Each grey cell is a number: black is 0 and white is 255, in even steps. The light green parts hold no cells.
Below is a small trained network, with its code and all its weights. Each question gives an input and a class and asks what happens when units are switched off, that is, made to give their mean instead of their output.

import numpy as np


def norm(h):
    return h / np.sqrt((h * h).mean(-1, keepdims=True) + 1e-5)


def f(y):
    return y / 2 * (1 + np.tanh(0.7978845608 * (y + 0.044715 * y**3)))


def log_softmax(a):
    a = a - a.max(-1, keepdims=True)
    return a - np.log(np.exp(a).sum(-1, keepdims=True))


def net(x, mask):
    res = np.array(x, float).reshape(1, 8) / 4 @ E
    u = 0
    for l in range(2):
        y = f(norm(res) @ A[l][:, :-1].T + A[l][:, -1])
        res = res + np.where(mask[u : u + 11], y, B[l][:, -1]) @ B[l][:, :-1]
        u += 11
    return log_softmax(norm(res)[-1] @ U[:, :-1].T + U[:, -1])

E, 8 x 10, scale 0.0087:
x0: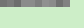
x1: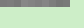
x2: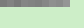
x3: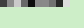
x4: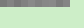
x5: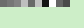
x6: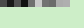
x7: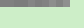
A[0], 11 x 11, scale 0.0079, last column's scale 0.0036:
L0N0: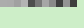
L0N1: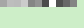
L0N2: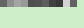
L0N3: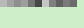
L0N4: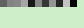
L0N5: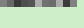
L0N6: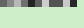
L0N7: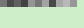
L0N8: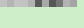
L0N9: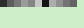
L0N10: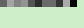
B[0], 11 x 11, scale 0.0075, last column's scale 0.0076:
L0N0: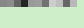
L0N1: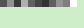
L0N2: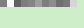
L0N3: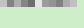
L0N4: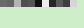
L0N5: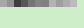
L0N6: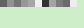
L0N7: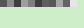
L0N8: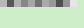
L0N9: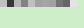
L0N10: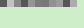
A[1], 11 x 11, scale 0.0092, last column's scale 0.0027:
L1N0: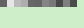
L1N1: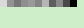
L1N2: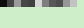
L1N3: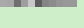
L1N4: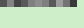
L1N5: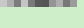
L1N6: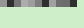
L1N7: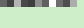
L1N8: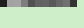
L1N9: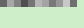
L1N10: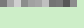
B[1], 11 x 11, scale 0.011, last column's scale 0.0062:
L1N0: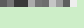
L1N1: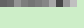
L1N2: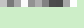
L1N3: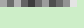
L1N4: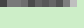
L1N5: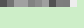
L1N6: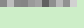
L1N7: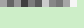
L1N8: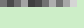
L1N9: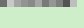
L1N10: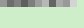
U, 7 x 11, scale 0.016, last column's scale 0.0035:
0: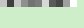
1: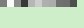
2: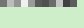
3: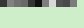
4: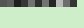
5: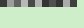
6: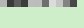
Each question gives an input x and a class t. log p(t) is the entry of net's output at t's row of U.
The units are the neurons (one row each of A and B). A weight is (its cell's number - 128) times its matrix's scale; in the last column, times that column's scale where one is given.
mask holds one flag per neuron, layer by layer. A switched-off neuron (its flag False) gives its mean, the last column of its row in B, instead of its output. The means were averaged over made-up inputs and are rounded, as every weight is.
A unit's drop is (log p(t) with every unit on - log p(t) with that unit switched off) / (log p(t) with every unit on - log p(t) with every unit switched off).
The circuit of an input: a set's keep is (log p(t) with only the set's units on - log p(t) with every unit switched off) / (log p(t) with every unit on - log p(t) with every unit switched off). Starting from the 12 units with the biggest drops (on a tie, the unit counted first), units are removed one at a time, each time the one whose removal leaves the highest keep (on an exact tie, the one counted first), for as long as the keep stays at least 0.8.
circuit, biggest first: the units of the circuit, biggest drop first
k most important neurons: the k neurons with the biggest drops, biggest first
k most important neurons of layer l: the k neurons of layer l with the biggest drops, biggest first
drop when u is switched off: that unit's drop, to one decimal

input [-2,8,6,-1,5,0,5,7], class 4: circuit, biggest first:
[L0N7]
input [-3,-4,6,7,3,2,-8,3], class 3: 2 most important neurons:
[L0N1; L0N4]
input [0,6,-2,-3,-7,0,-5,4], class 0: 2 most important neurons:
[L1N3; L0N8]
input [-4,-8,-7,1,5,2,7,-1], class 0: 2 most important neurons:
[L1N2; L1N0]
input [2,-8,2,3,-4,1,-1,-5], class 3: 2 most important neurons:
[L0N4; L1N8]
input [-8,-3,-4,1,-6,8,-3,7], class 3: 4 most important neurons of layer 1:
[L1N2; L1N7; L1N8; L1N9]
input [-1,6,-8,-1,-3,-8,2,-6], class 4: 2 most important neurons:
[L0N7; L1N2]
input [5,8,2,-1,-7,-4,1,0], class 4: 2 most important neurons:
[L0N7; L1N2]
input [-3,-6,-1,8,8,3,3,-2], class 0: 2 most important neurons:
[L1N2; L0N4]
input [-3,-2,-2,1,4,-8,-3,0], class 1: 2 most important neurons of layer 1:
[L1N2; L1N9]
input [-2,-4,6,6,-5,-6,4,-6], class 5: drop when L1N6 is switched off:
0.0
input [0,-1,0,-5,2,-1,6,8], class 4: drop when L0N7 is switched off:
0.1
